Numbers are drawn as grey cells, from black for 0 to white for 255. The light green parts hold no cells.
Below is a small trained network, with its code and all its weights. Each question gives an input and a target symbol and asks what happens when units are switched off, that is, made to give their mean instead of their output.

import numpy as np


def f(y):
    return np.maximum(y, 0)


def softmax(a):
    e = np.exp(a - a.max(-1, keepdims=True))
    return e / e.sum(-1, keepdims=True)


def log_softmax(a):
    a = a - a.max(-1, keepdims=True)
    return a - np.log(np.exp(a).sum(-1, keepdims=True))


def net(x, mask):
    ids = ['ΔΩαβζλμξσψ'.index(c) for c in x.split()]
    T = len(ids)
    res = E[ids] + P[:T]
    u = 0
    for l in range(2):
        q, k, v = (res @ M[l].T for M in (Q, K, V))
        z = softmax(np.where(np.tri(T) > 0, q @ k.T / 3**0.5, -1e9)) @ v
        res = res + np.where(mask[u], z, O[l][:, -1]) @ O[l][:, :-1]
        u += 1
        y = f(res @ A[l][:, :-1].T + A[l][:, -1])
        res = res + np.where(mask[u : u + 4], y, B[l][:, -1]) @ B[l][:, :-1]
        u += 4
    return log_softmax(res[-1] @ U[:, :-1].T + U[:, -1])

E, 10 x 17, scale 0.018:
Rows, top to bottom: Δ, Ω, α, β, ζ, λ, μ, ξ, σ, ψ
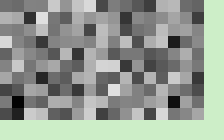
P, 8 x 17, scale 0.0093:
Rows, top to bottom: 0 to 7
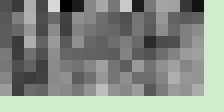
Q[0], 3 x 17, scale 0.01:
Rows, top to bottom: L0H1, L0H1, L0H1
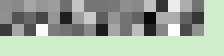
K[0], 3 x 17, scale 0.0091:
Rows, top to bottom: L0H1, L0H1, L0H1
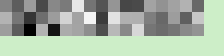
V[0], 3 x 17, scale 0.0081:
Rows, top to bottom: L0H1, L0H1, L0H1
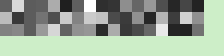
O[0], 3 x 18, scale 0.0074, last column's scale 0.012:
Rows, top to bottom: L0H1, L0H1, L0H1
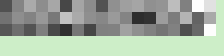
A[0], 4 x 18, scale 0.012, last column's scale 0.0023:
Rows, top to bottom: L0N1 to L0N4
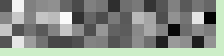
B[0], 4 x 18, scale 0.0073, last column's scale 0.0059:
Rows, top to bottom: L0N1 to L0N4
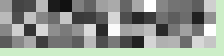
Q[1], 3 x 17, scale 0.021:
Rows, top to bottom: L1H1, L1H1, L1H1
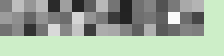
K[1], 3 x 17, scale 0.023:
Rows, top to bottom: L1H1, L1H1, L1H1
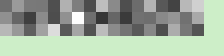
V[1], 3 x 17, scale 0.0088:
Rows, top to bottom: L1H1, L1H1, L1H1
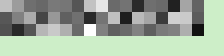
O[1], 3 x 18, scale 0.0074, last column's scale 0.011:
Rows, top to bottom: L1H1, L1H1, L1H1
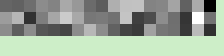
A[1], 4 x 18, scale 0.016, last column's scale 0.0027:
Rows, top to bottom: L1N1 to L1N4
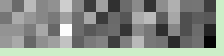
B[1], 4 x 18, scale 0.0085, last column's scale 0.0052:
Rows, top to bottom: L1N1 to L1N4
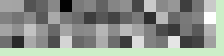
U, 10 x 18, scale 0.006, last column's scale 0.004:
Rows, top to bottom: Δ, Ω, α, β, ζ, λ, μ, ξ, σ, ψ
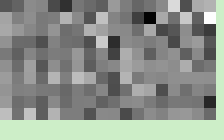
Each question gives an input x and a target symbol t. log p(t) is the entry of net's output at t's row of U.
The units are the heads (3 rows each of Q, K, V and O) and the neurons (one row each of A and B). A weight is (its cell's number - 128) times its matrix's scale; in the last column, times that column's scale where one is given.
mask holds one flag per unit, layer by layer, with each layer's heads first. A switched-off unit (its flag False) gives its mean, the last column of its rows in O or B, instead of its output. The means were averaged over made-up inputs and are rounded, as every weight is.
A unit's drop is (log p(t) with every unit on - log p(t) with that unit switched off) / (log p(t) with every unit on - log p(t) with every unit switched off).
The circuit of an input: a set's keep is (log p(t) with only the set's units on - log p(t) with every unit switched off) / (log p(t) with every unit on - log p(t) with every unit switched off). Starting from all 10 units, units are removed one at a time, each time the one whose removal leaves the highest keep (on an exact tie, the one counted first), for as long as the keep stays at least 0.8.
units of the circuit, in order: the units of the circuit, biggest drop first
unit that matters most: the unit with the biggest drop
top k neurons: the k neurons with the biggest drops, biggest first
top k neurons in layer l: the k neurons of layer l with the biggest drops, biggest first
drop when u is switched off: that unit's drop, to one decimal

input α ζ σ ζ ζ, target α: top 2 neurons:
L0N2, L1N3
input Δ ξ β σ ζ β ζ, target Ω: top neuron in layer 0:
L0N1
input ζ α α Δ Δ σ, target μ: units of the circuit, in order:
L0H1, L1H1, L0N1
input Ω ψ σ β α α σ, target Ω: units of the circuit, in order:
L0H1, L1H1
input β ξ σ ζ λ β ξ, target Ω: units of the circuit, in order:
L1H1, L0H1
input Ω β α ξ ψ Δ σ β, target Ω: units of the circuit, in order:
L0H1, L1H1, L0N4
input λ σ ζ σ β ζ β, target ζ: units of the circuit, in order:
L1H1, L1N4, L0N1, L0N4
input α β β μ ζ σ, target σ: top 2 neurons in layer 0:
L0N3, L0N4
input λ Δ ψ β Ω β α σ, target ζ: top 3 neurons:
L1N4, L0N1, L0N4
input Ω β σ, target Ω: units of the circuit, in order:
L0H1, L1H1, L0N4
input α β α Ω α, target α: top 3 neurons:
L0N3, L1N3, L1N2
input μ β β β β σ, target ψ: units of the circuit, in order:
L0H1, L0N2
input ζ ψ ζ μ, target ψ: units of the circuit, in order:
L1H1, L0H1, L1N2
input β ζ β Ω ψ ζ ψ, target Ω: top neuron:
L0N3
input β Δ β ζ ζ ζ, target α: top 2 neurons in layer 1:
L1N1, L1N3
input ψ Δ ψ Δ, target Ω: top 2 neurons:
L0N3, L1N1
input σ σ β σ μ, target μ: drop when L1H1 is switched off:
0.2
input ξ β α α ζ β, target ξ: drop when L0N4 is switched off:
0.1
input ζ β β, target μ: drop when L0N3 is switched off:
0.0
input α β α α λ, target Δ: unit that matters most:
L1H1
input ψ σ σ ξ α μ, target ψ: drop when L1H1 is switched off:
0.4
